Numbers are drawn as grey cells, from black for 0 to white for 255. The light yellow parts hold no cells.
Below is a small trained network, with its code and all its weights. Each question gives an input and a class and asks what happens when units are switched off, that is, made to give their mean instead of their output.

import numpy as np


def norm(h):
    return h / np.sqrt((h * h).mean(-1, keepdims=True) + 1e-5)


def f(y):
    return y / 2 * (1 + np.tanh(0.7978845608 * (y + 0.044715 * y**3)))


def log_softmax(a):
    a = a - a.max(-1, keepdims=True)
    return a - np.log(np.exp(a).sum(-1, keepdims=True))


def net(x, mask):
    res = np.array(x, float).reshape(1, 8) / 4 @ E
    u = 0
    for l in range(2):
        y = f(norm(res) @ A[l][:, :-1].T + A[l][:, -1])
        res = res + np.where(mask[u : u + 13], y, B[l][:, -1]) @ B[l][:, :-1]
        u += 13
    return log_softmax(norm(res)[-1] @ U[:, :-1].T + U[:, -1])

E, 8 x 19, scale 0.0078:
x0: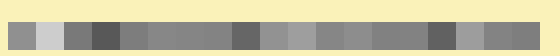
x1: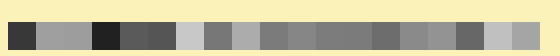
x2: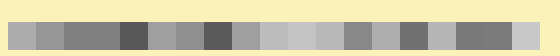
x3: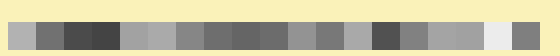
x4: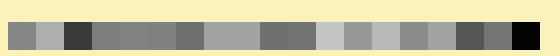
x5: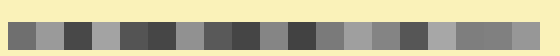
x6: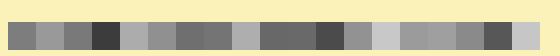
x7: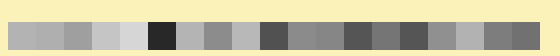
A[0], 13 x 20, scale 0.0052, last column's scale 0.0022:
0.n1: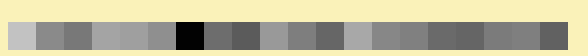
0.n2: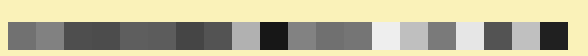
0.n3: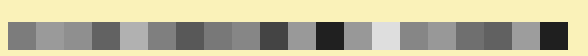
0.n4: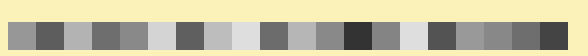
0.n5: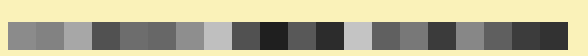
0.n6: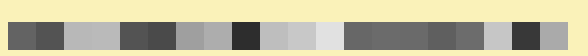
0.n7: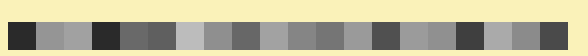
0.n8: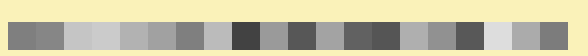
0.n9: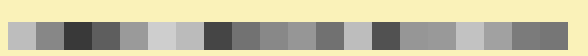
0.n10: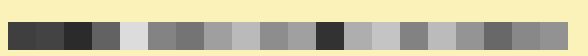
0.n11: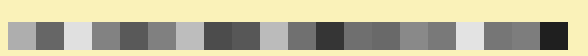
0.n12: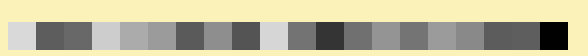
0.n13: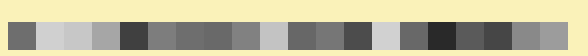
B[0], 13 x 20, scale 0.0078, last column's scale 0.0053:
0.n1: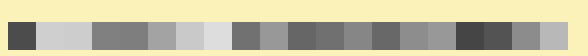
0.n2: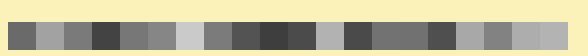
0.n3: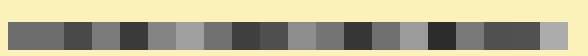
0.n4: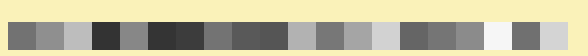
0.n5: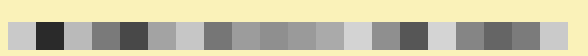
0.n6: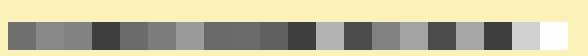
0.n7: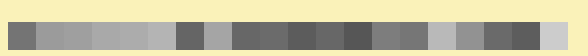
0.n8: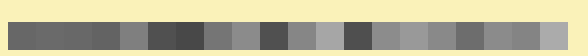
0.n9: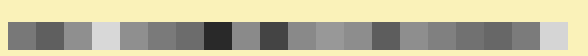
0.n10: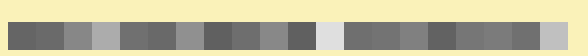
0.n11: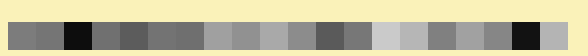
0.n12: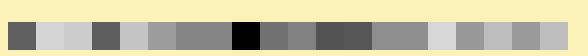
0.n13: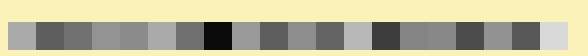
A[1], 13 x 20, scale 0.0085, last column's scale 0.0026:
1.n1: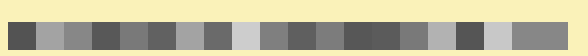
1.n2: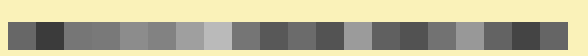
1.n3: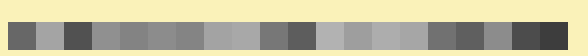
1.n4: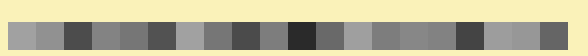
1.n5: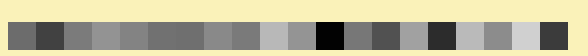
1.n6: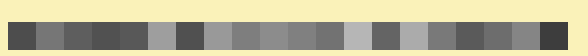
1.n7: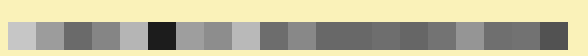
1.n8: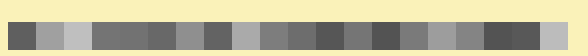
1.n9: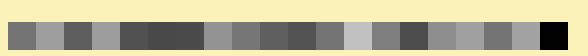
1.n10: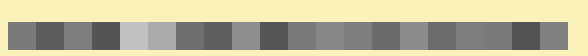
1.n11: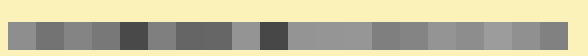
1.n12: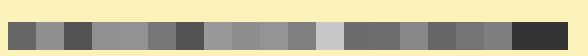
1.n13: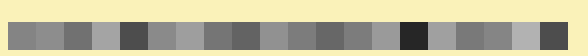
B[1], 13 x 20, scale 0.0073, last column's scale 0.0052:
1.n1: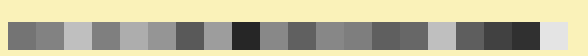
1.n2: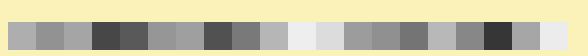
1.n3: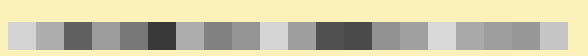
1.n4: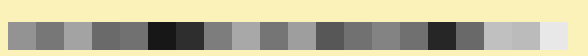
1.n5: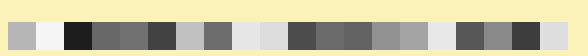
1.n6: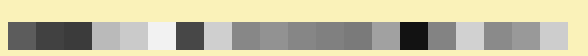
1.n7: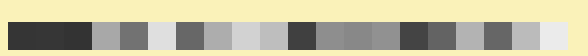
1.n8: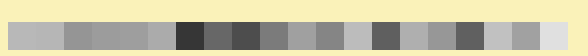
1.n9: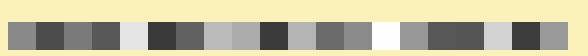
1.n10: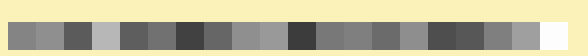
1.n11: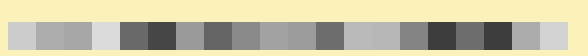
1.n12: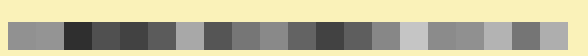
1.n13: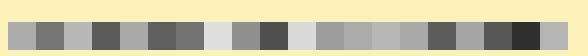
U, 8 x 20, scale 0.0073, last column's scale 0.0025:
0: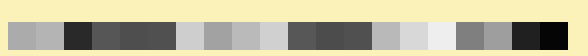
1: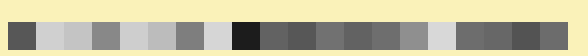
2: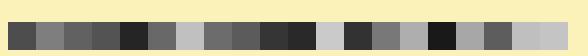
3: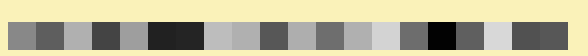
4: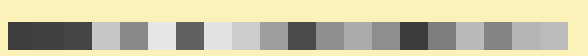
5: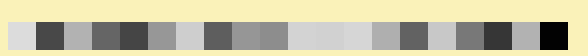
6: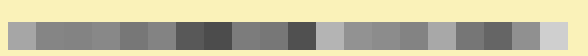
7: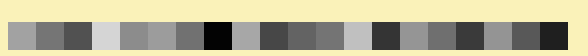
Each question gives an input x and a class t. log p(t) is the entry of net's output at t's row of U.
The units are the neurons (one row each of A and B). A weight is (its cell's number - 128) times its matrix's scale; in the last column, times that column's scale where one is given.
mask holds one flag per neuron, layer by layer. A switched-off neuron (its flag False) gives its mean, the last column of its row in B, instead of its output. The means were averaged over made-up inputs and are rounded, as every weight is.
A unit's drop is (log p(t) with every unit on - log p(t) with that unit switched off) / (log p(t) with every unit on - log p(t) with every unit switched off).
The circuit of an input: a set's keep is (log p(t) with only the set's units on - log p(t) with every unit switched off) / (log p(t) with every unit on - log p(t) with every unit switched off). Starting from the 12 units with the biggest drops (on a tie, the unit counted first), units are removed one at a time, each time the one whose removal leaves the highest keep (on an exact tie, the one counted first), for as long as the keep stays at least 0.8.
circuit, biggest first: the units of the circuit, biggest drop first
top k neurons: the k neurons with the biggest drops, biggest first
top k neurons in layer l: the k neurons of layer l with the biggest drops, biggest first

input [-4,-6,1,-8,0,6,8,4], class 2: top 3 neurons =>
0.n2, 0.n3, 1.n1
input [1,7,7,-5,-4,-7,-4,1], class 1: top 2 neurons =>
1.n1, 0.n7
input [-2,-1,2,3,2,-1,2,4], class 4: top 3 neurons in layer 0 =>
0.n13, 0.n6, 0.n8
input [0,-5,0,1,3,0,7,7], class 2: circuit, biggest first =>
0.n3, 0.n2
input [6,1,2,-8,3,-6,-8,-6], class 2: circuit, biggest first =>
0.n6
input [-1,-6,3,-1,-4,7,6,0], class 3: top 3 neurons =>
1.n4, 1.n13, 0.n6
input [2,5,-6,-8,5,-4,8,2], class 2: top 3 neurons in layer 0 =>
0.n2, 0.n3, 0.n10
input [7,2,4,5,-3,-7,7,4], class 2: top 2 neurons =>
0.n2, 0.n3
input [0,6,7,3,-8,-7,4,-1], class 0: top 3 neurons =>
1.n5, 0.n5, 0.n11
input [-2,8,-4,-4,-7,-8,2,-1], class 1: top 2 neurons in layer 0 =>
0.n7, 0.n4
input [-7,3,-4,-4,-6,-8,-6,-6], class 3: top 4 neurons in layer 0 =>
0.n4, 0.n8, 0.n2, 0.n3
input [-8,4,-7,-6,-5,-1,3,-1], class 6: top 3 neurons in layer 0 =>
0.n13, 0.n7, 0.n1
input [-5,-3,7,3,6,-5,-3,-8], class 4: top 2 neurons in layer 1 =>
1.n6, 1.n2
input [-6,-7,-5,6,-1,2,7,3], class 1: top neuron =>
0.n12
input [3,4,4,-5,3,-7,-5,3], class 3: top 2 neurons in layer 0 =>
0.n4, 0.n5
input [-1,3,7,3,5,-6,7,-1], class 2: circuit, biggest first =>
0.n2, 0.n3
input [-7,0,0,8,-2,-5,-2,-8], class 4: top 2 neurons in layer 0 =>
0.n13, 0.n12
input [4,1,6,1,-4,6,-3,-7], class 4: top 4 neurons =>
1.n6, 0.n4, 0.n5, 1.n2
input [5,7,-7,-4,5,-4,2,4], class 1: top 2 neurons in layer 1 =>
1.n1, 1.n8
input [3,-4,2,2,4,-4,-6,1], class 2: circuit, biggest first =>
0.n6
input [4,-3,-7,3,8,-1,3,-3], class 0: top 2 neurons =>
1.n3, 1.n12
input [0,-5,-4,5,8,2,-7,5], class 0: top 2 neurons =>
1.n12, 1.n3
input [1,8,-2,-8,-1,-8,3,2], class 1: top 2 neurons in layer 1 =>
1.n1, 1.n4
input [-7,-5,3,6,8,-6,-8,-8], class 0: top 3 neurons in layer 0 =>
0.n13, 0.n5, 0.n1
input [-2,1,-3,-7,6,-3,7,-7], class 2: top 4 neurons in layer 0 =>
0.n2, 0.n3, 0.n10, 0.n11
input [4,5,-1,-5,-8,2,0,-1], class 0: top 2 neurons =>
1.n5, 0.n11
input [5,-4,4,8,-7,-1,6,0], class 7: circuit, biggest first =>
0.n9
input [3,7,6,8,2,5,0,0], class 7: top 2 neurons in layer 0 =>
0.n9, 0.n1
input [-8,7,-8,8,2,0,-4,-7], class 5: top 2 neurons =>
1.n2, 0.n5
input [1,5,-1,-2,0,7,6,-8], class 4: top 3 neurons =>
1.n6, 0.n4, 0.n7
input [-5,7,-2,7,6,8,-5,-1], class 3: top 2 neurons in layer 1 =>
1.n4, 1.n9
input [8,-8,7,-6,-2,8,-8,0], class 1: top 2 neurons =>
0.n12, 0.n1
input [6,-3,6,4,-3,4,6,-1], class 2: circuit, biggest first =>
0.n2, 0.n3
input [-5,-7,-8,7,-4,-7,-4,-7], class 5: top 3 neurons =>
0.n5, 1.n2, 1.n7
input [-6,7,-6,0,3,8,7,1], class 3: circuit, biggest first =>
1.n4
